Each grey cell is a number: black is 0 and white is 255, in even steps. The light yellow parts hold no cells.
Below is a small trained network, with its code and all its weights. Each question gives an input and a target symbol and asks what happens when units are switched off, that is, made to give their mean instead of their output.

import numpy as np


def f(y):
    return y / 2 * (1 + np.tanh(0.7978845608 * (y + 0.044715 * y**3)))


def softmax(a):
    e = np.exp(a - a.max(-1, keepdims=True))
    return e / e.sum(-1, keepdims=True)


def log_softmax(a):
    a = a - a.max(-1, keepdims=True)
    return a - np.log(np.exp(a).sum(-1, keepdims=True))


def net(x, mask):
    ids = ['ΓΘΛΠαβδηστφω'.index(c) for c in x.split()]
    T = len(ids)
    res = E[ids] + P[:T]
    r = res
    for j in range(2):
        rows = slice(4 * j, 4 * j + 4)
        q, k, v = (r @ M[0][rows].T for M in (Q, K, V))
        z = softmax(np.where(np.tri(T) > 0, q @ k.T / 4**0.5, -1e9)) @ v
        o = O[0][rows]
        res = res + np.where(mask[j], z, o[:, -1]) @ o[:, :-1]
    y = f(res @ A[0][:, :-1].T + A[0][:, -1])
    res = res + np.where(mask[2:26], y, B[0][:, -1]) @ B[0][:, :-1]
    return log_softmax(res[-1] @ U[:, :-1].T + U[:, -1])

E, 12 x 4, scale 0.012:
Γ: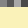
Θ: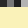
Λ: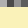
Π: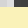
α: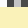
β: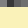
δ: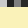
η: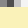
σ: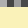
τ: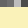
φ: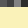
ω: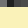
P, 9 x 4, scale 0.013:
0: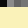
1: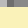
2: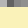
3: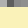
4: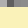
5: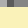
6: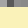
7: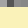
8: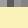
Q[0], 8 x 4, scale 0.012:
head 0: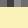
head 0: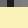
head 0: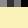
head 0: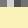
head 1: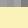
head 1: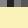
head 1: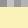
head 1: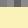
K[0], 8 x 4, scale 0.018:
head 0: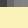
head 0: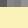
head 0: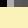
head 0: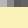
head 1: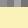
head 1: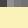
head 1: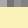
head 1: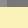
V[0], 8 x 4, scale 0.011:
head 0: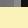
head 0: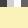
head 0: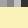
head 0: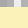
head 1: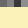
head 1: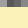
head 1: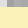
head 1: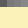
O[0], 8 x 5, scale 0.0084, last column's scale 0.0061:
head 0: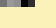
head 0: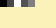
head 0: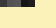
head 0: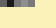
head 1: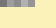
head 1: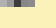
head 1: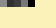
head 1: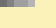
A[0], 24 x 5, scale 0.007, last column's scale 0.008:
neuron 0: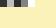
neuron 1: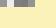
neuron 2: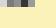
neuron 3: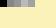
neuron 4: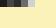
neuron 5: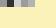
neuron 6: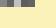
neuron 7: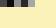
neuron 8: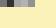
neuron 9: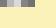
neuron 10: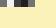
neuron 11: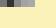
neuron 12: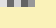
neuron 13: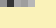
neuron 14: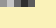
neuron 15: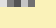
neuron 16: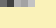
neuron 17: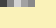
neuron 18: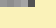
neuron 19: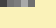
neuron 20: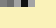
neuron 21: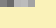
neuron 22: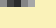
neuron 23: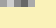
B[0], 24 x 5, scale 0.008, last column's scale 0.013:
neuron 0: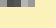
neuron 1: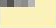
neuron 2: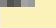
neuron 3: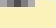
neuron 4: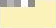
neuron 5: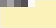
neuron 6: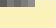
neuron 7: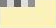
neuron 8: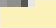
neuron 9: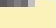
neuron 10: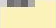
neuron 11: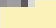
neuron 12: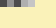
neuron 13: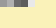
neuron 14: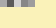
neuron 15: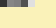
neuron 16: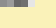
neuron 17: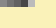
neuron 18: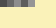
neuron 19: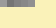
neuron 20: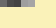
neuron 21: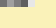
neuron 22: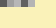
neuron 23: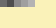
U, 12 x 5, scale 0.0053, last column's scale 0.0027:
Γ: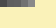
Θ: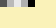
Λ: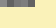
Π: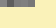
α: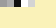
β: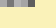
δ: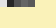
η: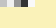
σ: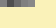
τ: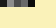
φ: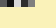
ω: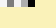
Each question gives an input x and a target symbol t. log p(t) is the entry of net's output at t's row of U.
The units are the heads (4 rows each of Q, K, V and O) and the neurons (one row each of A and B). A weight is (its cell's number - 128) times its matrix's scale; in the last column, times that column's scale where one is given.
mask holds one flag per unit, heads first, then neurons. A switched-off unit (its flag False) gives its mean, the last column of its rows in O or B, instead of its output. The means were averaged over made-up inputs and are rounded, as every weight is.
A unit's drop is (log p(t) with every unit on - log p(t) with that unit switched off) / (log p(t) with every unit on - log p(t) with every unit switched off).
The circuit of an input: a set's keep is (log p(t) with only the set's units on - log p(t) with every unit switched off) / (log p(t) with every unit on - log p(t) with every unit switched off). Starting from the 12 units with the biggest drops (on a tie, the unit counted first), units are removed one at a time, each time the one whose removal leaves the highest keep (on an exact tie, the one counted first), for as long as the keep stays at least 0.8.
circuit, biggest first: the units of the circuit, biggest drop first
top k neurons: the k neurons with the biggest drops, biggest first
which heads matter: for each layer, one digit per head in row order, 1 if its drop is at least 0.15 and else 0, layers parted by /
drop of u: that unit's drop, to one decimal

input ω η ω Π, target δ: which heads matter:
10
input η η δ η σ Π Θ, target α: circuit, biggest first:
[neuron 4; head 0]
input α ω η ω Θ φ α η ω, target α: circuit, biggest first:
[head 0; neuron 8]
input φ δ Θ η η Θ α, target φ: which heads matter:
11
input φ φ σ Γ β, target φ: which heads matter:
11
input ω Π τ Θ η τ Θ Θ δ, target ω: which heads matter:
11
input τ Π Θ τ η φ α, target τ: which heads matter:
10
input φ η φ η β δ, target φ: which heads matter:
11
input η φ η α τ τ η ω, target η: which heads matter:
10
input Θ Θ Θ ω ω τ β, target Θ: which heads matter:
11
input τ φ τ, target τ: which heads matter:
10
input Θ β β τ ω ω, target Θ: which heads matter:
11
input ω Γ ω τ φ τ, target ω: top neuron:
[neuron 14]
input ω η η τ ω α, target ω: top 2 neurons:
[neuron 14; neuron 10]
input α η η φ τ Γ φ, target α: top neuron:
[neuron 7]
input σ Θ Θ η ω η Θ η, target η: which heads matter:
00
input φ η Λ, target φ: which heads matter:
11
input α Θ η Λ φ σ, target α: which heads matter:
10
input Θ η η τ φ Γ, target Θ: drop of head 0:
0.5
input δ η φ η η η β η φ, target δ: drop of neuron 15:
0.1
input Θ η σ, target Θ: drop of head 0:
0.4
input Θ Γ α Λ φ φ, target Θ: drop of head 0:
0.5
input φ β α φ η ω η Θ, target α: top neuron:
[neuron 0]
